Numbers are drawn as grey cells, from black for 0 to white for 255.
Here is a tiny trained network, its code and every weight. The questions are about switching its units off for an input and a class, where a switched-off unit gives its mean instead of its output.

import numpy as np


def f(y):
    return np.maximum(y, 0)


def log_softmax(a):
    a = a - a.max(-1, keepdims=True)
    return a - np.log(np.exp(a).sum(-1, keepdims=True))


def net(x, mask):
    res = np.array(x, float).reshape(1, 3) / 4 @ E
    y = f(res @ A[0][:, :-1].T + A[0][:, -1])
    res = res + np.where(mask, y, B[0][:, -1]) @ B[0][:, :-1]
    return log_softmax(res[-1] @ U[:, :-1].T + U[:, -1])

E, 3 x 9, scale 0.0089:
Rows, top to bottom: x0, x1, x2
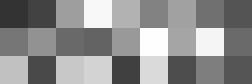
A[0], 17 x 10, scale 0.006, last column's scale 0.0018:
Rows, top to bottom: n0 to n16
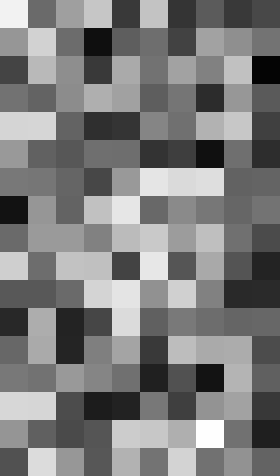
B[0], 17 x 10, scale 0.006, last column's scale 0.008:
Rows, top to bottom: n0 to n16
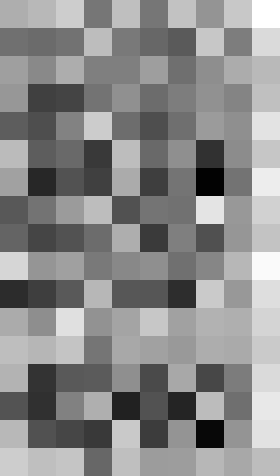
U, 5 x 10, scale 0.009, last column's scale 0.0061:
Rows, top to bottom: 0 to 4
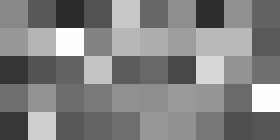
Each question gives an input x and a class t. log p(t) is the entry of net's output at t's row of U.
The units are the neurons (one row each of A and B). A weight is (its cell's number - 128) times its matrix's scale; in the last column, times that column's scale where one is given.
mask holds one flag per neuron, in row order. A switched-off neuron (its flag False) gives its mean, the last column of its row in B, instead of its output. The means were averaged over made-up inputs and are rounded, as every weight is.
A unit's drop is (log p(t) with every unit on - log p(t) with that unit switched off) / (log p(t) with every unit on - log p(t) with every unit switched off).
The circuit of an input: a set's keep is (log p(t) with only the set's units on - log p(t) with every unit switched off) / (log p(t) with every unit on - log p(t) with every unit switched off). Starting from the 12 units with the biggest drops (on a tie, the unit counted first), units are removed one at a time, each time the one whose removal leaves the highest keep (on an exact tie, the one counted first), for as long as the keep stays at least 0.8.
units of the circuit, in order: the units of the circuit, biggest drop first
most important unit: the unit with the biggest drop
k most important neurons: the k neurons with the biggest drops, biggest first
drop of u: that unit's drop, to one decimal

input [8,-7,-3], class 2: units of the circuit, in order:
n7
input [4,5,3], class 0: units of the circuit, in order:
n6, n15
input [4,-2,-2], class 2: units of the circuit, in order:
n15, n7
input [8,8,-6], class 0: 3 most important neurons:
n15, n6, n8
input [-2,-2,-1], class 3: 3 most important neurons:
n6, n15, n10
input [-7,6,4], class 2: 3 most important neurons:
n14, n4, n1
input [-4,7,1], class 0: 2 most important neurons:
n15, n6
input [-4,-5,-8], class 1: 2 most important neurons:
n11, n12
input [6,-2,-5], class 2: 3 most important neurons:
n10, n0, n7
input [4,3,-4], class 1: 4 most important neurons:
n11, n14, n16, n12
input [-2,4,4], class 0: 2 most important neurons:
n6, n11
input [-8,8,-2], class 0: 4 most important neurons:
n15, n6, n10, n7
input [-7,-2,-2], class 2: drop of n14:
0.1
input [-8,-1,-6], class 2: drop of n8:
0.0
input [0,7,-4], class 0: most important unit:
n6
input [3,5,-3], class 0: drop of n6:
0.5
